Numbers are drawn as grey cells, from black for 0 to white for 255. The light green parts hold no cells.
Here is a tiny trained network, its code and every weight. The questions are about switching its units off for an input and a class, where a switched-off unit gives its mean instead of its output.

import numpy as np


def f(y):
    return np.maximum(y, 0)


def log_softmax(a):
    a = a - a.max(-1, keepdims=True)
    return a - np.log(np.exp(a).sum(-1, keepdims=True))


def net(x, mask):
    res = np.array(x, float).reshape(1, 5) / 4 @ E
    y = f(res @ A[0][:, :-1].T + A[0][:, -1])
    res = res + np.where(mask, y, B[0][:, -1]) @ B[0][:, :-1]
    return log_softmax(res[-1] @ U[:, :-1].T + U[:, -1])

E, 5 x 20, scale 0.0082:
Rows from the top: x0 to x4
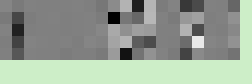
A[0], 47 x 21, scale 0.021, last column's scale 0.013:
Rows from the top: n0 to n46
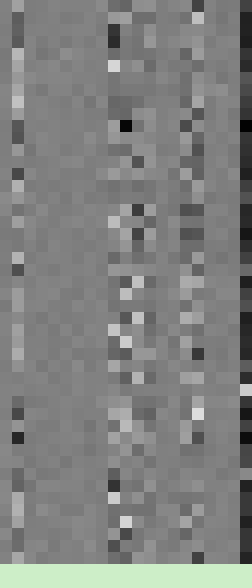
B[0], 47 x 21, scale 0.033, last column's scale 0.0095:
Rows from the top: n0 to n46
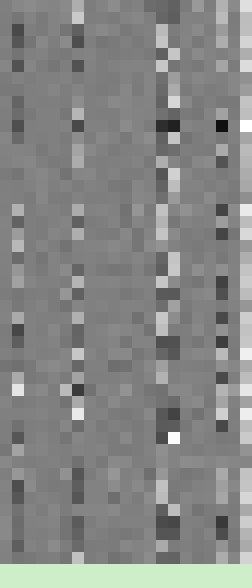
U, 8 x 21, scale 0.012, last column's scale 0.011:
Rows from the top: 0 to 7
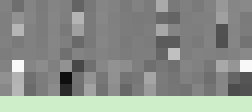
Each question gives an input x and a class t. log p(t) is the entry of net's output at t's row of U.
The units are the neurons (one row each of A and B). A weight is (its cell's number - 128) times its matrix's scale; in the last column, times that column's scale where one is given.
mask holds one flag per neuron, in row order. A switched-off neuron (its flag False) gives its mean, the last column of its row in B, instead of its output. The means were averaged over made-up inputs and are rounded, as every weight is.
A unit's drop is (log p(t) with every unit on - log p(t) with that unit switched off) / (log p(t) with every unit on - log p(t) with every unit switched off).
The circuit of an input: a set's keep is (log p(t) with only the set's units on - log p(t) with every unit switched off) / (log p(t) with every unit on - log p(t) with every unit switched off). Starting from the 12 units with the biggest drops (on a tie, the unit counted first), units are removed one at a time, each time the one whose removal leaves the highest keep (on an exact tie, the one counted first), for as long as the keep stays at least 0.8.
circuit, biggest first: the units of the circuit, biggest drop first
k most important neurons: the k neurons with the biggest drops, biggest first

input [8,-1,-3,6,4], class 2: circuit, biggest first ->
(n17)
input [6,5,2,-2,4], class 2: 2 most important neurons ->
(n17 n19)
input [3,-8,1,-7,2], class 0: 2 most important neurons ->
(n5 n41)
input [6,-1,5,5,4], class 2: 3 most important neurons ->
(n17 n19 n29)
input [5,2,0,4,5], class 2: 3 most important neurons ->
(n17 n19 n43)
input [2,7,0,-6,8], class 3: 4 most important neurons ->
(n10 n44 n5 n41)
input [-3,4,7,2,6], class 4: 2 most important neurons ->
(n36 n14)
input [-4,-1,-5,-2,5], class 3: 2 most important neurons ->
(n10 n36)
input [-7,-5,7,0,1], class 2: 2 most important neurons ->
(n26 n23)
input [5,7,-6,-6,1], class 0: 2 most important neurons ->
(n3 n40)
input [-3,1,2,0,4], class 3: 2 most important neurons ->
(n10 n17)
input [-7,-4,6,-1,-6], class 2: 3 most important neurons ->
(n26 n23 n10)
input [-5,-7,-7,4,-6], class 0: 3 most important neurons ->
(n5 n41 n18)
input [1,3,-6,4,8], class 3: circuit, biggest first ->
(n10)
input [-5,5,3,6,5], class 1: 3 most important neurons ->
(n34 n1 n5)
